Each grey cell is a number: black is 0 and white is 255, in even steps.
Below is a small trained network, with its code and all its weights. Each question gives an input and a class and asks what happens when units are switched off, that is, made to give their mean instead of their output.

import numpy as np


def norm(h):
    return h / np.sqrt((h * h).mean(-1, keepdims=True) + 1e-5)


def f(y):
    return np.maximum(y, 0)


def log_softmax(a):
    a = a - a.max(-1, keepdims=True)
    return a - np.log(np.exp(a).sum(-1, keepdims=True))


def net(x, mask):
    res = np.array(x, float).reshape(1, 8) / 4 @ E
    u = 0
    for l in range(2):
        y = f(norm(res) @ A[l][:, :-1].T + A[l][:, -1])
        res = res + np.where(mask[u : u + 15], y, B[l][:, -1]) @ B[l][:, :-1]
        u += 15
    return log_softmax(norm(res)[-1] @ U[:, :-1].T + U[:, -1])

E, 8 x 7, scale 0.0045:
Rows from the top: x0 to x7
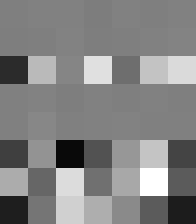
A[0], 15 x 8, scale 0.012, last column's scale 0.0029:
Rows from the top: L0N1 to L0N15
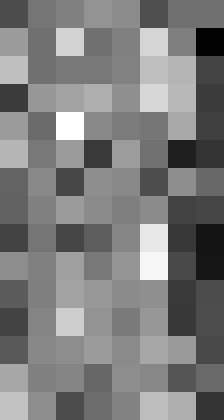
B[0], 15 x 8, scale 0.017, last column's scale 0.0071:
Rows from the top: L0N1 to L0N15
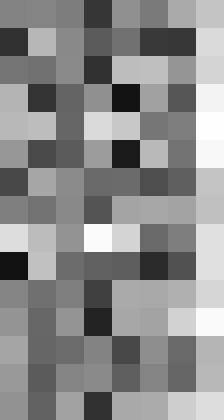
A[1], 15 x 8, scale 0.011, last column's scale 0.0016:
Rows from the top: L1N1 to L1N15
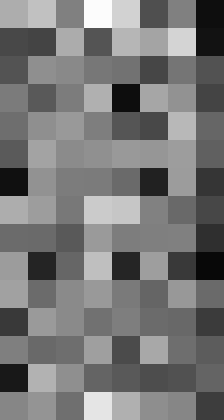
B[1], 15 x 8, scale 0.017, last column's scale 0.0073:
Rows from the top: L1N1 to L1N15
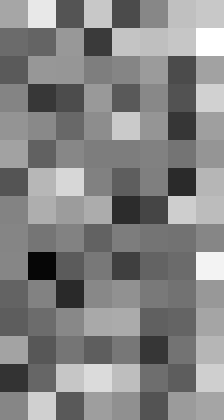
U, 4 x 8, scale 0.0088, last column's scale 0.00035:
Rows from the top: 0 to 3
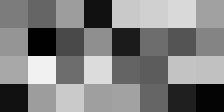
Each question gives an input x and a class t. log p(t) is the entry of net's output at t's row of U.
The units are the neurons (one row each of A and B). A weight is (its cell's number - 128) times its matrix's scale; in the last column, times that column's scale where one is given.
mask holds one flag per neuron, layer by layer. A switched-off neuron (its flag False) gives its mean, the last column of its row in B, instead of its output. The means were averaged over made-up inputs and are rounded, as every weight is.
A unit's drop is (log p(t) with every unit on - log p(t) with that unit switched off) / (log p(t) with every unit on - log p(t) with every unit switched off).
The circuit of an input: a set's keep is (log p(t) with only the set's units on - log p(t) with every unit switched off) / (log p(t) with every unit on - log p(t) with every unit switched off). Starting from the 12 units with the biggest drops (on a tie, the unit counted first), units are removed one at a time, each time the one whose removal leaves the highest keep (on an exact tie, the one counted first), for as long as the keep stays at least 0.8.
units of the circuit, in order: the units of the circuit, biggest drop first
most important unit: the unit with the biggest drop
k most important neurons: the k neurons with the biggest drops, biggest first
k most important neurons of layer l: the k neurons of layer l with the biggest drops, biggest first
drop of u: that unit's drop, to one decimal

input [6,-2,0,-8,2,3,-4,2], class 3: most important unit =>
L0N7
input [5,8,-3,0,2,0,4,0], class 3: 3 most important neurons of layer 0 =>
L0N10, L0N2, L0N4
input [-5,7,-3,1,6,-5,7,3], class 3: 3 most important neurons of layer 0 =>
L0N2, L0N10, L0N9
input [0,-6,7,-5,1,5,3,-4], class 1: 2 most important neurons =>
L0N4, L0N5
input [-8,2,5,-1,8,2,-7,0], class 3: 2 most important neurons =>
L0N7, L0N6
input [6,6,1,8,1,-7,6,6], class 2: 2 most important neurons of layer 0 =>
L0N5, L0N15
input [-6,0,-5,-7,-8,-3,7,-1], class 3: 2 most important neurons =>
L0N2, L0N10
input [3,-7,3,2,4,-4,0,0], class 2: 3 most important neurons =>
L0N5, L0N6, L1N1
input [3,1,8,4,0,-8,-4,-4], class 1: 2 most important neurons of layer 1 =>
L1N10, L1N4
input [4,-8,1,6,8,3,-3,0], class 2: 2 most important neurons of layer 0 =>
L0N9, L0N10
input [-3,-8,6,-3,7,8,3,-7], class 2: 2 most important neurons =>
L0N9, L0N12
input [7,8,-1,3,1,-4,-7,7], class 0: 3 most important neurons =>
L0N10, L0N2, L0N1
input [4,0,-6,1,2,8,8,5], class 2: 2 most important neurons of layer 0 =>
L0N9, L0N4
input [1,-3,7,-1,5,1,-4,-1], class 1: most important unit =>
L0N4
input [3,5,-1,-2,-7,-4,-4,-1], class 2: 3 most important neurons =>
L0N10, L0N2, L1N1
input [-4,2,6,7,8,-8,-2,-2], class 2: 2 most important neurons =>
L0N5, L0N6
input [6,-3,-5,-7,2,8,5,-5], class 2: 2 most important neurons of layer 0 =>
L0N9, L0N4
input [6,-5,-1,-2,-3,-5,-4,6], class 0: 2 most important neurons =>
L0N9, L0N1
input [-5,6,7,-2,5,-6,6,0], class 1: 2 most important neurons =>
L0N4, L0N9
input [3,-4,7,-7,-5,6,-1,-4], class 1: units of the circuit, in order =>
L0N4
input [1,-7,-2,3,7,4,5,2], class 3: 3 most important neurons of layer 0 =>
L0N10, L0N2, L0N5
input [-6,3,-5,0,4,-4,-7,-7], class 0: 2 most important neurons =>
L0N10, L0N2
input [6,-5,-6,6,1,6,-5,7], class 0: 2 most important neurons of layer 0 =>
L0N5, L0N4
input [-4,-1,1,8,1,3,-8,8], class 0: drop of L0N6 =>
-0.1
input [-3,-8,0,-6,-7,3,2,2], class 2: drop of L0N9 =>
0.9
